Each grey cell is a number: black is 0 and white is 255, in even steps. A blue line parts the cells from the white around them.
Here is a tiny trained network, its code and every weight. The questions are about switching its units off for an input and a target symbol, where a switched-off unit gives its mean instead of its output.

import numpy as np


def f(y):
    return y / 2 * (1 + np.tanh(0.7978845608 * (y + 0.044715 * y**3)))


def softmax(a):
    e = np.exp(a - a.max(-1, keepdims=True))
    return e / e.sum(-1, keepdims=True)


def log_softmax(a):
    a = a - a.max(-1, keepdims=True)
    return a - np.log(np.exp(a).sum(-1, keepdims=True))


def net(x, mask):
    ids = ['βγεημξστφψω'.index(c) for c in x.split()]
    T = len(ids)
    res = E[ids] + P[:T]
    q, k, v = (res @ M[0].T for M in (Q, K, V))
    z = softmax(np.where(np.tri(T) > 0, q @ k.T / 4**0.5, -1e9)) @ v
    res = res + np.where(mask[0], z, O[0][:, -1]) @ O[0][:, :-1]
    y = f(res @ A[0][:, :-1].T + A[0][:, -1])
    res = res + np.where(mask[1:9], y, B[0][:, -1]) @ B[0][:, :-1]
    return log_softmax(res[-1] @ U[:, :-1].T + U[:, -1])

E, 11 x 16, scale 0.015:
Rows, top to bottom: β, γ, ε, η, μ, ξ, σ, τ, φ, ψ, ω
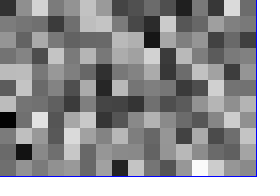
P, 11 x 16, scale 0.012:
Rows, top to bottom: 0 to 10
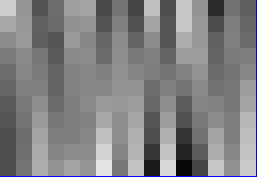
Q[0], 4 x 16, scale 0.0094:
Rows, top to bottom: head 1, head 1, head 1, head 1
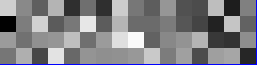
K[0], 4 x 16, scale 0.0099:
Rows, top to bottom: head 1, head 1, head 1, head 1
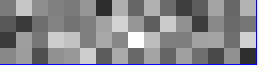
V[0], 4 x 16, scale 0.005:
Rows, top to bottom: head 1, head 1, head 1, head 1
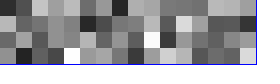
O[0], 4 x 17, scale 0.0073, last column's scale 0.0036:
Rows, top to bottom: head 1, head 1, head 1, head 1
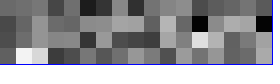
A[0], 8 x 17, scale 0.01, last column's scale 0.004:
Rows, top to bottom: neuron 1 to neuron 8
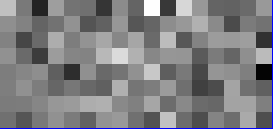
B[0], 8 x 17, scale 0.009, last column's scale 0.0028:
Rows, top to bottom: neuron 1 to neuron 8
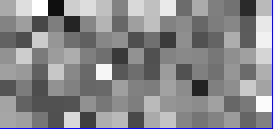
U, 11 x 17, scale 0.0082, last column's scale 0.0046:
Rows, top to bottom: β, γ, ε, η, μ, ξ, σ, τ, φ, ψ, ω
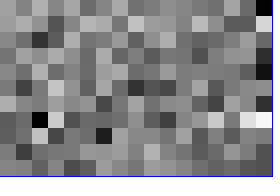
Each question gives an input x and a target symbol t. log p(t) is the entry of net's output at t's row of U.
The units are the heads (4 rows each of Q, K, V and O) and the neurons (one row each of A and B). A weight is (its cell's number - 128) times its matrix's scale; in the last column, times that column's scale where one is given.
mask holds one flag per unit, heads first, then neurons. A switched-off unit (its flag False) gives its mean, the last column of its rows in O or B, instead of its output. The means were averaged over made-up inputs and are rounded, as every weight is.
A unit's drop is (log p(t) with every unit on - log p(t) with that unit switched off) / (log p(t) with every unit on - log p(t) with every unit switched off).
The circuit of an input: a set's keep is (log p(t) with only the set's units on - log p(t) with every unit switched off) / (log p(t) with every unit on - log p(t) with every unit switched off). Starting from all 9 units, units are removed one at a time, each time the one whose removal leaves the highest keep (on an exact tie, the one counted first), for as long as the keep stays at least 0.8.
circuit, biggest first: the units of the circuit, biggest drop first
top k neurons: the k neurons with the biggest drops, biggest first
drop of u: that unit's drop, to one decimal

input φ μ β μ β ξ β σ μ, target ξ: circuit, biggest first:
head 1; neuron 3
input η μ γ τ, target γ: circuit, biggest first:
head 1; neuron 5
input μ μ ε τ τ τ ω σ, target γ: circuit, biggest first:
head 1; neuron 1
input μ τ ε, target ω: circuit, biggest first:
neuron 2; head 1
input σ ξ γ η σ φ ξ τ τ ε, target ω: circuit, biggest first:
head 1; neuron 2
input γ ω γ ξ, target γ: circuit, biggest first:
neuron 1
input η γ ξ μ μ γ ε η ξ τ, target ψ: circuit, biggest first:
head 1; neuron 7; neuron 3
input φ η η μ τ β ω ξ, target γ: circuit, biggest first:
head 1; neuron 1
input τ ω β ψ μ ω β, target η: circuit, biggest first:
head 1; neuron 5
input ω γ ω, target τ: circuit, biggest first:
head 1; neuron 1
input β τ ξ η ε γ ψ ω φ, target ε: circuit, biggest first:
head 1; neuron 6
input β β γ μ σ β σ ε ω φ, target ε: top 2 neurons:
neuron 8; neuron 6
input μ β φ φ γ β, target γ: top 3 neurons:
neuron 7; neuron 3; neuron 6
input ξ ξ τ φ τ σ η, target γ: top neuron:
neuron 1
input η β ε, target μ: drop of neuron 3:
0.1
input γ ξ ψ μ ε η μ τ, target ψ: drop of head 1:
0.9
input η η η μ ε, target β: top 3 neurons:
neuron 8; neuron 3; neuron 4
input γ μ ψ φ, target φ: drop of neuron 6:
0.1
